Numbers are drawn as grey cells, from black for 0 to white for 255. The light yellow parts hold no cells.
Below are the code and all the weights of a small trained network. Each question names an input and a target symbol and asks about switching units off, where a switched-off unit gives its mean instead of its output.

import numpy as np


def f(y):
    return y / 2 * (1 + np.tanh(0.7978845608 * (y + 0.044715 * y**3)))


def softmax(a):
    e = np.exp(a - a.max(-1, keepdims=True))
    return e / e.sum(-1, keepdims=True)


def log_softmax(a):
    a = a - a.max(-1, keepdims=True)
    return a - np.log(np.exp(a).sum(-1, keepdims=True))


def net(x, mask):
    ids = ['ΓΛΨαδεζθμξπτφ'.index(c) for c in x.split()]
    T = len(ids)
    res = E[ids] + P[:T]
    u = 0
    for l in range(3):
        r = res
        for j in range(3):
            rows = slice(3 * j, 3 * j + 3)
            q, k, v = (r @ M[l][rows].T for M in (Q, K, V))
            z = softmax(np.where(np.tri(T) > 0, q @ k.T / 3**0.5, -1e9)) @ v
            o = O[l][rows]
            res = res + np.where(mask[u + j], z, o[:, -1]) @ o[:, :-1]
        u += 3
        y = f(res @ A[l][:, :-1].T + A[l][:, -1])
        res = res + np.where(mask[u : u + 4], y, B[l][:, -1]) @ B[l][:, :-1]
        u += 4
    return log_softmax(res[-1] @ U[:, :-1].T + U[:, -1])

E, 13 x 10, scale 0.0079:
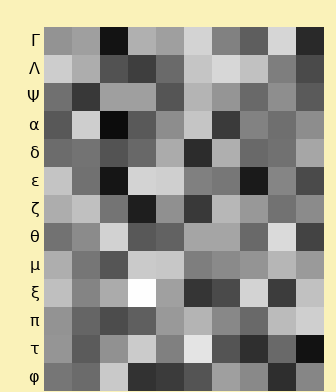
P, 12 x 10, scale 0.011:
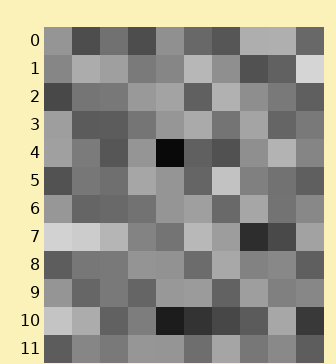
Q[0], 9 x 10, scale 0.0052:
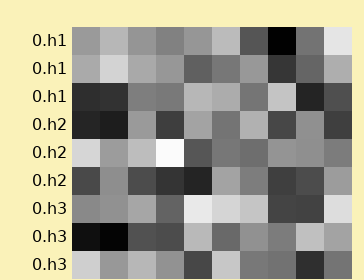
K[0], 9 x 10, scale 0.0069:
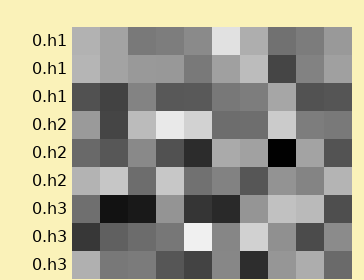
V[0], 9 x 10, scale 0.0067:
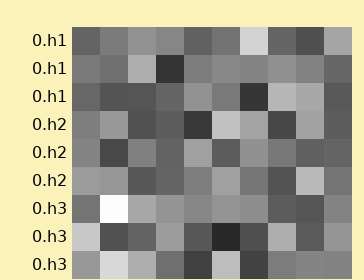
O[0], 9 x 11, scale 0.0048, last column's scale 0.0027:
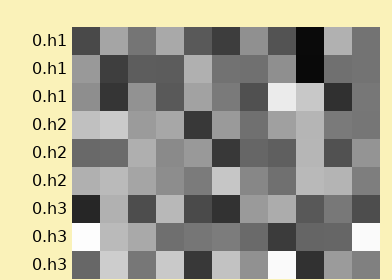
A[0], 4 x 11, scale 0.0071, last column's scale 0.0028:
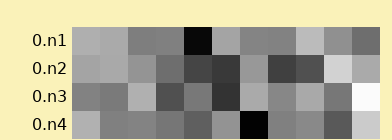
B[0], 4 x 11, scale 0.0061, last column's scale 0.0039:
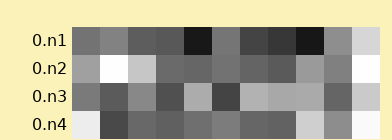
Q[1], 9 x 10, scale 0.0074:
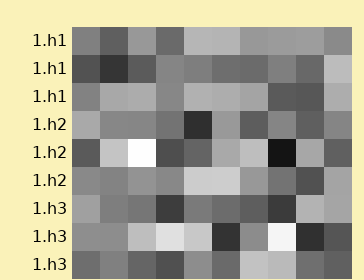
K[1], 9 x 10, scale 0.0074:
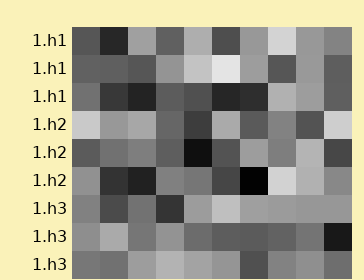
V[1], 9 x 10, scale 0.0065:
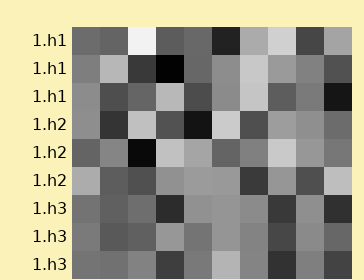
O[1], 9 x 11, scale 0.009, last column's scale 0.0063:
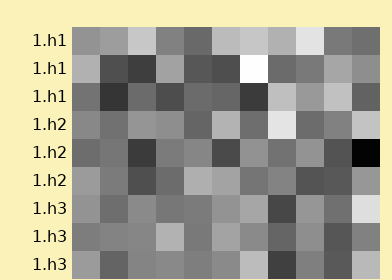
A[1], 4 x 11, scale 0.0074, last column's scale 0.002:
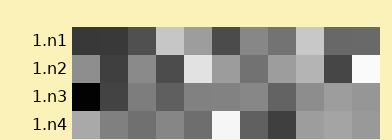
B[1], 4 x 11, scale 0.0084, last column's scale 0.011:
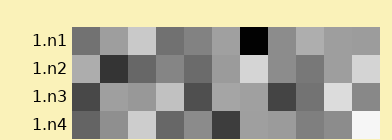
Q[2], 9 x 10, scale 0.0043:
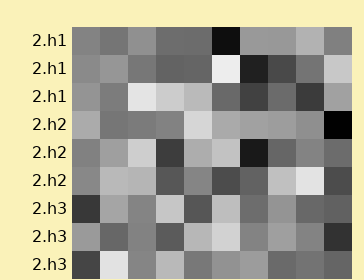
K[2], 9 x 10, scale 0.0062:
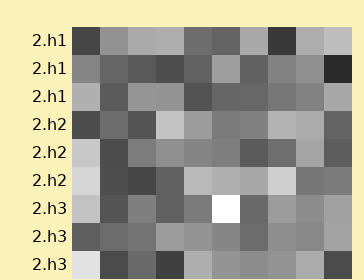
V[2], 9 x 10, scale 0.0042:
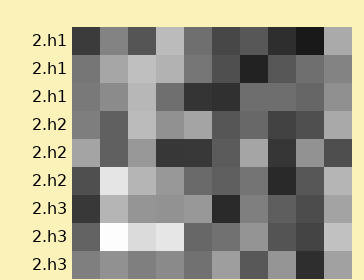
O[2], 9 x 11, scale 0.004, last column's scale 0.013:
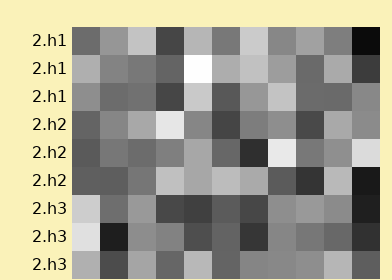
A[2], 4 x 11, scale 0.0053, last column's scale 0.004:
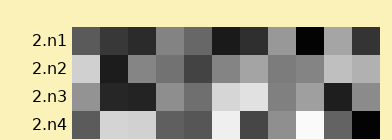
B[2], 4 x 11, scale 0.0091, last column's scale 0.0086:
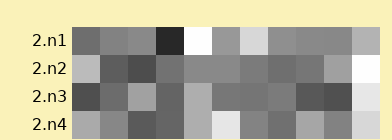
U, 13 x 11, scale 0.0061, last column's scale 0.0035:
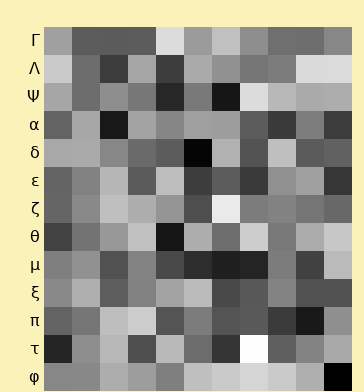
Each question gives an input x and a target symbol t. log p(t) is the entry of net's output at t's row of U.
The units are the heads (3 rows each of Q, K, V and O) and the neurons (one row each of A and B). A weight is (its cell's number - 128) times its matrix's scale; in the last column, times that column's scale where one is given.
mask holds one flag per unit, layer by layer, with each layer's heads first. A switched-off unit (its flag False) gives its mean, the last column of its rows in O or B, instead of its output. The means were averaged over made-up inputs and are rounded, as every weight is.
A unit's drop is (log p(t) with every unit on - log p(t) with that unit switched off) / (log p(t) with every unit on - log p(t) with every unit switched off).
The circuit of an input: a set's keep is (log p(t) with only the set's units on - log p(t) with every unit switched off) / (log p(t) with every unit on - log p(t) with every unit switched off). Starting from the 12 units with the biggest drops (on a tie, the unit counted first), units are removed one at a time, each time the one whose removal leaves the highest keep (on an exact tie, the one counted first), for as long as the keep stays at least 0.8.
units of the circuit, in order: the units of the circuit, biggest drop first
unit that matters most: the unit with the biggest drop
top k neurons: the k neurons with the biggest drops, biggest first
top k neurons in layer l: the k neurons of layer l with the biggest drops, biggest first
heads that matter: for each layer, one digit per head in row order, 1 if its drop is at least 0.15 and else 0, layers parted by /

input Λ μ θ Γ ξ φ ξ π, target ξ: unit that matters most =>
2.n4
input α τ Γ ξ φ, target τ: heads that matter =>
001 / 100 / 000
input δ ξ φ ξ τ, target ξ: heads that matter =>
100 / 100 / 001
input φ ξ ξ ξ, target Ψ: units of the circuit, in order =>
[1.h3; 2.h3]
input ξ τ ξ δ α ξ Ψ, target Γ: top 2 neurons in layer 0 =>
[0.n1; 0.n2]
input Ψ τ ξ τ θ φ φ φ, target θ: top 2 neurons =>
[0.n1; 1.n2]
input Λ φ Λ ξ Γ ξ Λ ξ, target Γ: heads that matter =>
000 / 110 / 011
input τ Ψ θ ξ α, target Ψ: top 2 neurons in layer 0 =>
[0.n4; 0.n2]
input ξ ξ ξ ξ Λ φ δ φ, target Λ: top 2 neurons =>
[0.n1; 0.n2]
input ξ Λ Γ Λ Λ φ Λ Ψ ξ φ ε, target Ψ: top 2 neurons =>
[0.n4; 1.n4]
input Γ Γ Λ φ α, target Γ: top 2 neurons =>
[2.n1; 0.n1]
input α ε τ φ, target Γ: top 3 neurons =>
[2.n1; 0.n2; 1.n1]
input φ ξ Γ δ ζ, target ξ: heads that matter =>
100 / 100 / 000
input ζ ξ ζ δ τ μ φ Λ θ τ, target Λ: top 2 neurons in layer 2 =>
[2.n2; 2.n1]
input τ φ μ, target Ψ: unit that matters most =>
1.n1
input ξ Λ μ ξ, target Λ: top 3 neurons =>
[0.n2; 1.n1; 2.n2]
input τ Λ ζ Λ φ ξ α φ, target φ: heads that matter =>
100 / 110 / 001
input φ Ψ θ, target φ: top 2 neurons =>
[1.n1; 1.n3]
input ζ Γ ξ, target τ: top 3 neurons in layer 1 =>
[1.n1; 1.n2; 1.n3]
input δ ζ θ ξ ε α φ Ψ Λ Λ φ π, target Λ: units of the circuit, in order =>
[2.h3; 2.n3; 2.h2]
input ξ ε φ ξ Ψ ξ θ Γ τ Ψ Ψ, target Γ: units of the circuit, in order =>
[2.n1; 1.h1; 0.n1]
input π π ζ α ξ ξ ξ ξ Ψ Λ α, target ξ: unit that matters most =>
1.h1
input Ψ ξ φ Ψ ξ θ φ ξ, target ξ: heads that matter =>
100 / 100 / 001
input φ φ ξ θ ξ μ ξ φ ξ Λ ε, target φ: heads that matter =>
101 / 110 / 000
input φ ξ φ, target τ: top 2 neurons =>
[1.n2; 0.n2]
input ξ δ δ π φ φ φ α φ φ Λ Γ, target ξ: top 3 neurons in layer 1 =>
[1.n1; 1.n2; 1.n4]
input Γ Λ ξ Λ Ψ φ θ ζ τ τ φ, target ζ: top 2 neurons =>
[0.n2; 1.n2]
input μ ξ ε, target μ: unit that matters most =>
1.n1
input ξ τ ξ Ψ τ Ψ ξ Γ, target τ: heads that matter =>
000 / 110 / 000
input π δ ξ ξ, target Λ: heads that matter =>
001 / 010 / 011
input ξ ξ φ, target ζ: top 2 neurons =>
[1.n3; 0.n4]
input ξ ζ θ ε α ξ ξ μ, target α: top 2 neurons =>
[1.n2; 0.n4]
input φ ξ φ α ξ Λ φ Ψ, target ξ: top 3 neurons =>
[2.n4; 0.n2; 1.n2]
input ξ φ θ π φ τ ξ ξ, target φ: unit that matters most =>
0.n2
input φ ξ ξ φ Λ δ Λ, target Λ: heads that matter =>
001 / 001 / 011
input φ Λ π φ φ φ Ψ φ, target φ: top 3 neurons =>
[0.n2; 2.n4; 1.n4]
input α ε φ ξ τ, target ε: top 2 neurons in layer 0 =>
[0.n1; 0.n4]
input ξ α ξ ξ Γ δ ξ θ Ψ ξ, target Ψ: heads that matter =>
111 / 000 / 001
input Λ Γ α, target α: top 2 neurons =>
[0.n4; 1.n4]
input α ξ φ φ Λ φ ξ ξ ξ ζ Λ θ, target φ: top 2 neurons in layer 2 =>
[2.n3; 2.n4]
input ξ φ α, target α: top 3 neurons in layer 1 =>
[1.n3; 1.n4; 1.n2]
